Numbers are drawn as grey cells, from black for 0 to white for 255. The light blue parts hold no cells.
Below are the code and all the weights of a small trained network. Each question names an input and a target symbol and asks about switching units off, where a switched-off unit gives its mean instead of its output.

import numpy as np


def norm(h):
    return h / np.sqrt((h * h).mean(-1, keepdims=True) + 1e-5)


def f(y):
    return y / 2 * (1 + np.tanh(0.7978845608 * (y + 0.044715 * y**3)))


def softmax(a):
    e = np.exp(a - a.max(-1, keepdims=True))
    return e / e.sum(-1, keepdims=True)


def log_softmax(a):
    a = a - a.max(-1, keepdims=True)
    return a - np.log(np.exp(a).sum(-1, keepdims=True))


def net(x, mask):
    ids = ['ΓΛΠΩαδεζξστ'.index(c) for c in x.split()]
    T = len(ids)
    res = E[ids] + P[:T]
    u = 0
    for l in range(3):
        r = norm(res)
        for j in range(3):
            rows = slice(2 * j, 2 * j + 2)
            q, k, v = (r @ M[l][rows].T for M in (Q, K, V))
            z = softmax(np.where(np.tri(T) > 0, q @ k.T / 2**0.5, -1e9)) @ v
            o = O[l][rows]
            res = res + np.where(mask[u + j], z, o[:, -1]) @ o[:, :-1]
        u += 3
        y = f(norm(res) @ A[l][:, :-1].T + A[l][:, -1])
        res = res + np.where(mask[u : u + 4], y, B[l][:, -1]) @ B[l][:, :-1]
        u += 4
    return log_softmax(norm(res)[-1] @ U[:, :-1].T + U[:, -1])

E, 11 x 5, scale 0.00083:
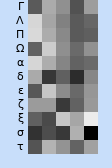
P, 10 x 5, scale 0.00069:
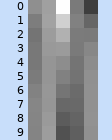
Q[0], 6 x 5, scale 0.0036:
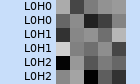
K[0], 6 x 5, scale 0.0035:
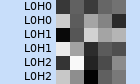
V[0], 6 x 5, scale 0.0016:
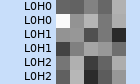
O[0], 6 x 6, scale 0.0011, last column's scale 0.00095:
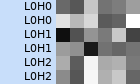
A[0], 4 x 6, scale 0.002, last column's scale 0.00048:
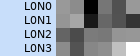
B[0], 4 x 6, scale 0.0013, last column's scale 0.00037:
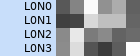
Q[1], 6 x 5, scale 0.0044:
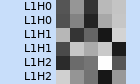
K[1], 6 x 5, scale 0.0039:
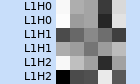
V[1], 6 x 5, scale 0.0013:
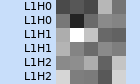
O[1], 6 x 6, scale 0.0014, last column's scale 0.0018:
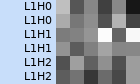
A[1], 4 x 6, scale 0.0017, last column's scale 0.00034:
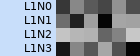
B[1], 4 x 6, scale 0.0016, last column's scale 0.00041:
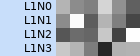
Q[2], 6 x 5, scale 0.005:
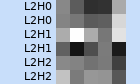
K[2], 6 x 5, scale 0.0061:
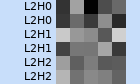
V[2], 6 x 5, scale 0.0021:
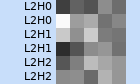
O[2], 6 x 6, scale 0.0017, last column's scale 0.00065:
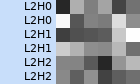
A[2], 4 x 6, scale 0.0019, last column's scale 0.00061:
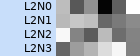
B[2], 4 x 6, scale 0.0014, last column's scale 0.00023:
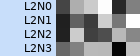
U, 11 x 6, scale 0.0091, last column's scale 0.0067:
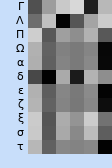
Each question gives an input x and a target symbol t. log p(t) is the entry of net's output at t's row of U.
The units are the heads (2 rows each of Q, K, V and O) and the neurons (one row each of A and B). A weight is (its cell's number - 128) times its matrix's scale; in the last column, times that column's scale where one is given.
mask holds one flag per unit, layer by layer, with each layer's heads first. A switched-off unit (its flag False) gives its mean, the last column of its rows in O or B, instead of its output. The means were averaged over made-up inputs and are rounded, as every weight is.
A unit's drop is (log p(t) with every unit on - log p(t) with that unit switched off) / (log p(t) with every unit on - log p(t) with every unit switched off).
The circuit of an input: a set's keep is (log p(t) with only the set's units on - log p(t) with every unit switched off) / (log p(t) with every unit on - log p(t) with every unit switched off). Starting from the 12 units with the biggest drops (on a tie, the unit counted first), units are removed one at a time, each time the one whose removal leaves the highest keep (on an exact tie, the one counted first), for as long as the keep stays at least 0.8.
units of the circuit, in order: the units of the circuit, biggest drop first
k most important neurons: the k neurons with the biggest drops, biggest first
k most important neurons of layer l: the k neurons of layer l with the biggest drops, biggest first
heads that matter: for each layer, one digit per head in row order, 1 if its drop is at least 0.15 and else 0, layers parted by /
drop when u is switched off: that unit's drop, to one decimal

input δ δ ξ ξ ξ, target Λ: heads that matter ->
001 / 000 / 000
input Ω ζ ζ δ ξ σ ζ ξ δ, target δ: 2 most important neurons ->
[L1N1; L2N3]
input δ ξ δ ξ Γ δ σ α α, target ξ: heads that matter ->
000 / 001 / 100
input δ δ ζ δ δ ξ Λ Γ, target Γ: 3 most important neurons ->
[L2N2; L0N3; L1N1]
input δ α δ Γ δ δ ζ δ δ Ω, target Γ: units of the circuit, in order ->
[L2N3; L0H2]
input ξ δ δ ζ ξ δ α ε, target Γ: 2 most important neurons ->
[L2N2; L1N1]
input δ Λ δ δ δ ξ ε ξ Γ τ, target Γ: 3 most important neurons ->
[L2N2; L0N3; L1N1]
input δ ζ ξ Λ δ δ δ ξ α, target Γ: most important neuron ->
[L1N3]
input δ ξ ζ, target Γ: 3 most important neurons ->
[L2N3; L0N1; L1N1]
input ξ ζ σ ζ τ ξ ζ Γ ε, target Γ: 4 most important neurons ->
[L2N3; L1N3; L1N2; L2N2]
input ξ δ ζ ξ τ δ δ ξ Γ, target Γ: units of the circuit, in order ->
[L2N2; L0H2]
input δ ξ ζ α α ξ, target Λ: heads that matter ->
001 / 001 / 000
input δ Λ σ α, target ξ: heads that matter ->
000 / 101 / 100
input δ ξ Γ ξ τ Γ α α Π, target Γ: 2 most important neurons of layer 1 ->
[L1N0; L1N1]
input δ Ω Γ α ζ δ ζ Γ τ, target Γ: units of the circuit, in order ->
[L0H2]
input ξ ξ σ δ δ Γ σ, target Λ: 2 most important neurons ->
[L2N2; L1N3]
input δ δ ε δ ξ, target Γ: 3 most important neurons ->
[L2N3; L1N3; L1N1]
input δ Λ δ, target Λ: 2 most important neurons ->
[L1N1; L2N2]
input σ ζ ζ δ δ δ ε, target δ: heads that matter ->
000 / 001 / 010
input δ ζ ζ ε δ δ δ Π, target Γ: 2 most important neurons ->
[L1N3; L1N1]
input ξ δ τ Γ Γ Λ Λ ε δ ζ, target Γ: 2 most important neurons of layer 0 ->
[L0N0; L0N1]
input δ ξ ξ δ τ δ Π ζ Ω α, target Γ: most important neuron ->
[L1N0]
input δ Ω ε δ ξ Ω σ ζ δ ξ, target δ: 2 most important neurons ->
[L1N1; L0N0]
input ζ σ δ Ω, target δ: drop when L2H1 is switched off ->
0.9
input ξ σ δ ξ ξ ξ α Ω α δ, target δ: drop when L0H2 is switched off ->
0.1
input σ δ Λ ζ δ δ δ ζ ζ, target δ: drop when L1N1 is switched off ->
0.2
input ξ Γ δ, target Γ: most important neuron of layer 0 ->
[L0N0]
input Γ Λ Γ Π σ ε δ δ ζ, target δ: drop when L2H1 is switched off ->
0.4
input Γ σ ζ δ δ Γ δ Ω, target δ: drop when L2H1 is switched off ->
0.7
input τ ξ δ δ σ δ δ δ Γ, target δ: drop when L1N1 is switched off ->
0.5
